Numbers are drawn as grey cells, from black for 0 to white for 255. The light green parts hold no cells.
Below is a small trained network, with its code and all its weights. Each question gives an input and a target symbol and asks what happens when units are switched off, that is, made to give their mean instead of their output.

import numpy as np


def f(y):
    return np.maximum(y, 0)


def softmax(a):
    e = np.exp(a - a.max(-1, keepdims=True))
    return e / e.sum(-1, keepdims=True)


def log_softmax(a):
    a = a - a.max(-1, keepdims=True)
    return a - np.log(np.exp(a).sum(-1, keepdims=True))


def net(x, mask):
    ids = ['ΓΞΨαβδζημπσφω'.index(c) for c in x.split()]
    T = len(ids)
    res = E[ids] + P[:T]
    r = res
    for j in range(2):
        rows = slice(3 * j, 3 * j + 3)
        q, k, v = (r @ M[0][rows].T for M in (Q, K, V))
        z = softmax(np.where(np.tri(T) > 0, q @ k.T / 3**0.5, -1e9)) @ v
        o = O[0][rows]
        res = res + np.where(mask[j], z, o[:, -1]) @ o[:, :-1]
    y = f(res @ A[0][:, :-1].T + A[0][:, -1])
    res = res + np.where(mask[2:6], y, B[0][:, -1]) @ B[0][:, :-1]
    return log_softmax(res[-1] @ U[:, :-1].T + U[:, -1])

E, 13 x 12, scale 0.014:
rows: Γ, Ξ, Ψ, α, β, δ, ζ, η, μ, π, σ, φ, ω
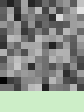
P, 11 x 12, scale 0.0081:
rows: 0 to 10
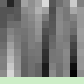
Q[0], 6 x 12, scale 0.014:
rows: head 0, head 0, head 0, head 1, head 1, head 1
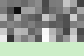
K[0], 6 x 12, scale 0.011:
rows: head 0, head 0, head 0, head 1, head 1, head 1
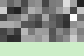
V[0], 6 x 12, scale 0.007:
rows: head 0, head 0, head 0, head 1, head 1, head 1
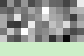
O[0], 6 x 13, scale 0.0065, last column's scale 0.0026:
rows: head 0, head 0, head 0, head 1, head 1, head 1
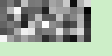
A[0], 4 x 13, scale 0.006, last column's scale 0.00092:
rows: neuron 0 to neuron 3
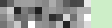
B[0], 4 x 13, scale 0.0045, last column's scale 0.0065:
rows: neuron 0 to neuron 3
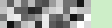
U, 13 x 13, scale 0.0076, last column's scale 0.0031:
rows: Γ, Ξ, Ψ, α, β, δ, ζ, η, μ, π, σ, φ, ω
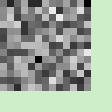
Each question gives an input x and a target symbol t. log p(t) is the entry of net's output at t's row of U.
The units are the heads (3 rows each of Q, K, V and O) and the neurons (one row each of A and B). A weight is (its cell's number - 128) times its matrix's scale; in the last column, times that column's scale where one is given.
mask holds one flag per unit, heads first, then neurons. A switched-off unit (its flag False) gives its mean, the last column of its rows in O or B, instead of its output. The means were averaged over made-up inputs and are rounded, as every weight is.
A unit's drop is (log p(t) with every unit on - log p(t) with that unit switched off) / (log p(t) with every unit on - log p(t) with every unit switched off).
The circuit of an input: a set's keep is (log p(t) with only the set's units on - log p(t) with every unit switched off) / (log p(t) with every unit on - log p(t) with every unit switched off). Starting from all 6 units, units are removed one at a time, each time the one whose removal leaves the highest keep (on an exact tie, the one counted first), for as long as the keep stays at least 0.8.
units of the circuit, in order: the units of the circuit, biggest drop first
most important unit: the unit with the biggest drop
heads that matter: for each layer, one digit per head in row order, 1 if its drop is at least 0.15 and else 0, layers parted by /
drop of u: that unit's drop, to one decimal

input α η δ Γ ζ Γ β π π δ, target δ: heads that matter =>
11
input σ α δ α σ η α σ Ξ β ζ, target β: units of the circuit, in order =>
head 1
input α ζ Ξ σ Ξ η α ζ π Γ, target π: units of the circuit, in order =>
head 1; head 0
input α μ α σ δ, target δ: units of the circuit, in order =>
head 0; head 1
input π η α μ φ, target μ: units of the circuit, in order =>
head 1; head 0; neuron 3
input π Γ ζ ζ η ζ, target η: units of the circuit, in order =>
head 1; head 0
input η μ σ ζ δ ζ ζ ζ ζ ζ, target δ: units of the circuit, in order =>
head 0; head 1
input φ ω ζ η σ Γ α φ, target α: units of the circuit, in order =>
head 1; head 0
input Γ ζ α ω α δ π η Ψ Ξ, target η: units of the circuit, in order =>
head 0; head 1
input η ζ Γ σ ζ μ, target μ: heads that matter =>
01
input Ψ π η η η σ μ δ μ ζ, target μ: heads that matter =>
11
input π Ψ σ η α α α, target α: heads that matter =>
01
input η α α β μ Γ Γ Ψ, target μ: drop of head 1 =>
0.9
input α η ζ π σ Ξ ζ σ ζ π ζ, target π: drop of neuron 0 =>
0.0
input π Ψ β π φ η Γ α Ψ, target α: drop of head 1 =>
0.7
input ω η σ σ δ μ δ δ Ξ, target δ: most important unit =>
head 0
